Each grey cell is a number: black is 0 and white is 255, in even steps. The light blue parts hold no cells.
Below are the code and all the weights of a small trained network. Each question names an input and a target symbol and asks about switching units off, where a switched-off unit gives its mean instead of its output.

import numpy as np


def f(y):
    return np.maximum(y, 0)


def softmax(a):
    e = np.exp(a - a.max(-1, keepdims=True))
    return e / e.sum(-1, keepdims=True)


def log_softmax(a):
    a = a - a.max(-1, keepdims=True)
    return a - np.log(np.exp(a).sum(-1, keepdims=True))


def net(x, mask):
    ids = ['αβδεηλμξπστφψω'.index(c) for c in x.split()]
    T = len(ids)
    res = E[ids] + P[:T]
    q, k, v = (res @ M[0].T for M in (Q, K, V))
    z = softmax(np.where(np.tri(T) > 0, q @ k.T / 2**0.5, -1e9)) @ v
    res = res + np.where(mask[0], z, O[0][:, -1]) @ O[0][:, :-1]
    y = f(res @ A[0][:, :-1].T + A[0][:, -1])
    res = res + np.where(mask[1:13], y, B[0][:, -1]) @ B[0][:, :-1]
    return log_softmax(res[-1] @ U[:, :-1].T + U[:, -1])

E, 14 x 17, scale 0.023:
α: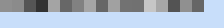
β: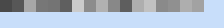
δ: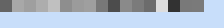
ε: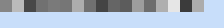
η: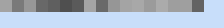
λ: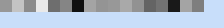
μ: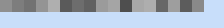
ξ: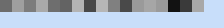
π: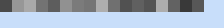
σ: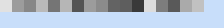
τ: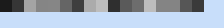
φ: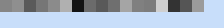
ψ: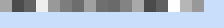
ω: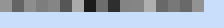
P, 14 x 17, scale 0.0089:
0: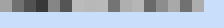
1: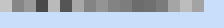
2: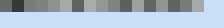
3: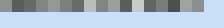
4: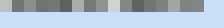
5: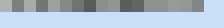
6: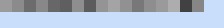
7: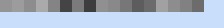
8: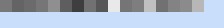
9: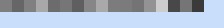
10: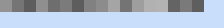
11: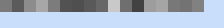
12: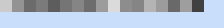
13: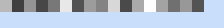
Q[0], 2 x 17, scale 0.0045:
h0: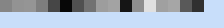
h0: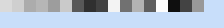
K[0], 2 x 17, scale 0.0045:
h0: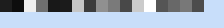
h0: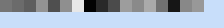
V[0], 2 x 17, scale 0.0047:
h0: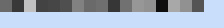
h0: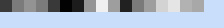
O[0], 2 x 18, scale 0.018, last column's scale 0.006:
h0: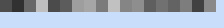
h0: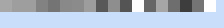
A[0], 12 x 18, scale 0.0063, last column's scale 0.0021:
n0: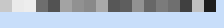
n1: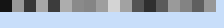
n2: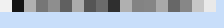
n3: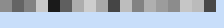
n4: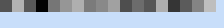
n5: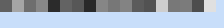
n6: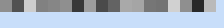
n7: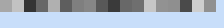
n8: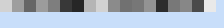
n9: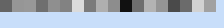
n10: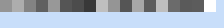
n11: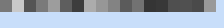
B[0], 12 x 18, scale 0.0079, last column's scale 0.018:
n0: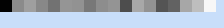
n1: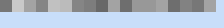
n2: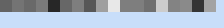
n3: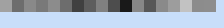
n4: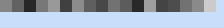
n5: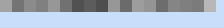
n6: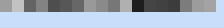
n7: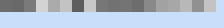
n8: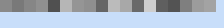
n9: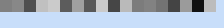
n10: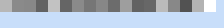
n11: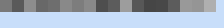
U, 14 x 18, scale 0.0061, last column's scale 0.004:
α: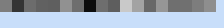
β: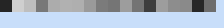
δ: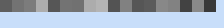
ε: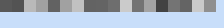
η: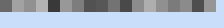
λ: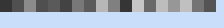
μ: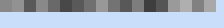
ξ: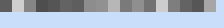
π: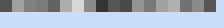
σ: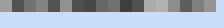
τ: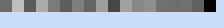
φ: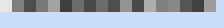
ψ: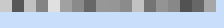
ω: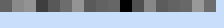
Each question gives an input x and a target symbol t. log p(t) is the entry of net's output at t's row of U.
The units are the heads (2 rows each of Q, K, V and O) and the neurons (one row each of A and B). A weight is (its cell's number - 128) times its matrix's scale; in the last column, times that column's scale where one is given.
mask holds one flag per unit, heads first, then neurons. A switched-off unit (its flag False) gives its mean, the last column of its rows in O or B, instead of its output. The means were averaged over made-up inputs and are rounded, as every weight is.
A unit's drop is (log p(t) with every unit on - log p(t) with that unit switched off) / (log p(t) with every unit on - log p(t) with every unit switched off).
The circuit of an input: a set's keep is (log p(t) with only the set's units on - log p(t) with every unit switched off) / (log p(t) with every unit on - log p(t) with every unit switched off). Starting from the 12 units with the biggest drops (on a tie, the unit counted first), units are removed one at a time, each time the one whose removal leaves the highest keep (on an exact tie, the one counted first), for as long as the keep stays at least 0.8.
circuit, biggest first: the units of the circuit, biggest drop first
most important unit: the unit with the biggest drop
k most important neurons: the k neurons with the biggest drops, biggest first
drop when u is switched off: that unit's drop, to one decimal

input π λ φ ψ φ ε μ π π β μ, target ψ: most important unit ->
n10
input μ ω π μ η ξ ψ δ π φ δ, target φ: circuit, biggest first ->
[n0 h0]
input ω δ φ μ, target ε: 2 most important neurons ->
[n8 n2]
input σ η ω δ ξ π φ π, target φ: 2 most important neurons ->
[n0 n5]
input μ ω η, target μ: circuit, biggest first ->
[h0 n6]
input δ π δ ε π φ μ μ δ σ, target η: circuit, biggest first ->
[n10 n2 n4]
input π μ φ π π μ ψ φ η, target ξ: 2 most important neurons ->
[n4 n6]
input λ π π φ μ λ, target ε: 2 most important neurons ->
[n8 n0]
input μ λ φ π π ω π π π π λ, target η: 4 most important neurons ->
[n1 n3 n10 n8]
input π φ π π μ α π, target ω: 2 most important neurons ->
[n0 n4]
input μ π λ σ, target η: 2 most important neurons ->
[n10 n2]
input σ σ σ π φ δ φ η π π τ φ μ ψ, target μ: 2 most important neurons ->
[n6 n10]
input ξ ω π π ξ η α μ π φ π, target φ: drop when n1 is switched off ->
0.0
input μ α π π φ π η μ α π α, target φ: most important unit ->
n4
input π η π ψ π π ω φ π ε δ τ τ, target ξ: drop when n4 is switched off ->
0.2
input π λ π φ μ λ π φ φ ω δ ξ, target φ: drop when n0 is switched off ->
0.5
